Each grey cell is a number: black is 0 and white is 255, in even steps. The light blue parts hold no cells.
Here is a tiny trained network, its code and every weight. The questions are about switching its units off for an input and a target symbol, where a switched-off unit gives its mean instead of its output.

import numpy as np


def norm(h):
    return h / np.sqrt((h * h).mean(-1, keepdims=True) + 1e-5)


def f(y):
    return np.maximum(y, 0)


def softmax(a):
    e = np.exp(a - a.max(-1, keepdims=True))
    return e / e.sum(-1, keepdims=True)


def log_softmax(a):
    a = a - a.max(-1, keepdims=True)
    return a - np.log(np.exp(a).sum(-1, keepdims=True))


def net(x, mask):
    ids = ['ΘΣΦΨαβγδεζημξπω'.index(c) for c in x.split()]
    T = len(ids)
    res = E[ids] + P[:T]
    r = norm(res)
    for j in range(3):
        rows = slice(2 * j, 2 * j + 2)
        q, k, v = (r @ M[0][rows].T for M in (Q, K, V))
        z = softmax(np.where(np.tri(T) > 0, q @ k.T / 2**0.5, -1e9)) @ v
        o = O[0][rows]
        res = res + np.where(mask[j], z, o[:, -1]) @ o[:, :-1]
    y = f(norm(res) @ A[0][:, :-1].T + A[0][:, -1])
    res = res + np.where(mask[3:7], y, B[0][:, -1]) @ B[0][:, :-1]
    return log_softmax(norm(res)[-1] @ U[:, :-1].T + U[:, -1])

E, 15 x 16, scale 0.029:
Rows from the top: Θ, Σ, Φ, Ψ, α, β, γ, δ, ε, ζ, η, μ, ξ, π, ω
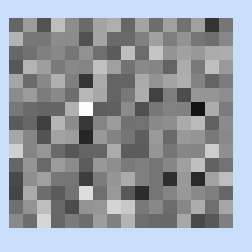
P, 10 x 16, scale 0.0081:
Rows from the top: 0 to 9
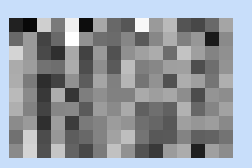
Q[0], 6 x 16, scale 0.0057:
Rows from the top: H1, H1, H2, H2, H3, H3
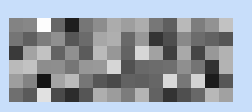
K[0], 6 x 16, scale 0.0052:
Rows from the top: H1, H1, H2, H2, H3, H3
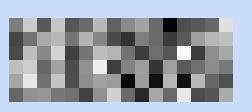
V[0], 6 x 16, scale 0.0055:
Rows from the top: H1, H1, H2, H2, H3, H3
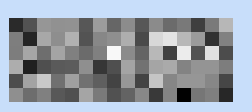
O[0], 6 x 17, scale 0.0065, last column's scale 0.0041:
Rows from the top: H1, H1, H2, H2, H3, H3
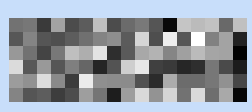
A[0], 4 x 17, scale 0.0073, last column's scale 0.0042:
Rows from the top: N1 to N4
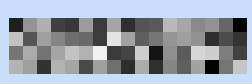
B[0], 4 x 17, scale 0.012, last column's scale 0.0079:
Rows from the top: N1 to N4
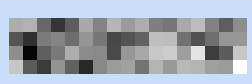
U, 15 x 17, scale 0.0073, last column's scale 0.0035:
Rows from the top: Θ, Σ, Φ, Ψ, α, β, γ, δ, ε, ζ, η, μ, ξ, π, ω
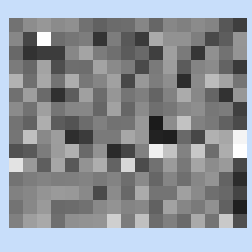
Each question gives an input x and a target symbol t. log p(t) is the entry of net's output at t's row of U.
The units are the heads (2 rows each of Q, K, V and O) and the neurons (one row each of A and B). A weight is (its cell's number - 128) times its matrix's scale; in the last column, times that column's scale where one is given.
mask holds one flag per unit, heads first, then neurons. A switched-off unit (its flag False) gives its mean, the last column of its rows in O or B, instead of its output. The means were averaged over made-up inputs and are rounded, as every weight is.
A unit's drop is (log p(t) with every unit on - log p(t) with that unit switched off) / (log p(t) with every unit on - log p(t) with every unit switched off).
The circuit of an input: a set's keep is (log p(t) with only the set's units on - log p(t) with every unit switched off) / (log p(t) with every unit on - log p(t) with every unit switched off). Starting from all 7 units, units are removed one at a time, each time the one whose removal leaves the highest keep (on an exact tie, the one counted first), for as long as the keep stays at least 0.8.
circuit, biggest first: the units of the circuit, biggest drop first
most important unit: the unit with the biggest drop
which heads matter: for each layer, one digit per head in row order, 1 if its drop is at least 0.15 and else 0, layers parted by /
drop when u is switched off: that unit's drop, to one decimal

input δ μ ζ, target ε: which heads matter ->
101
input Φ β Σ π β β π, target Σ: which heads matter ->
100
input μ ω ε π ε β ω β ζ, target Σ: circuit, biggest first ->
(N2, N4)
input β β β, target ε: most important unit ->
H2
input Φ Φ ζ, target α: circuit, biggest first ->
(H2, H1, N4)
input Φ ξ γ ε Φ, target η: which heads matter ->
111
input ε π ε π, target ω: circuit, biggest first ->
(H1, N4)
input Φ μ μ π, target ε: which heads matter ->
101
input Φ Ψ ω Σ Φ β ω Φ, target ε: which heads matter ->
011
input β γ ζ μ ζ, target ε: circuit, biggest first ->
(H1, N3)
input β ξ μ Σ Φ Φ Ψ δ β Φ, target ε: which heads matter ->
001
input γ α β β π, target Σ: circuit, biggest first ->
(N2, H1)
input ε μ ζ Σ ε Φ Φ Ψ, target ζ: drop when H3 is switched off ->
-0.1
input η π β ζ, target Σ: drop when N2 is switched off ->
0.4
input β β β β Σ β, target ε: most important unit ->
H1
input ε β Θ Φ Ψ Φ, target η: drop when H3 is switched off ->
1.0
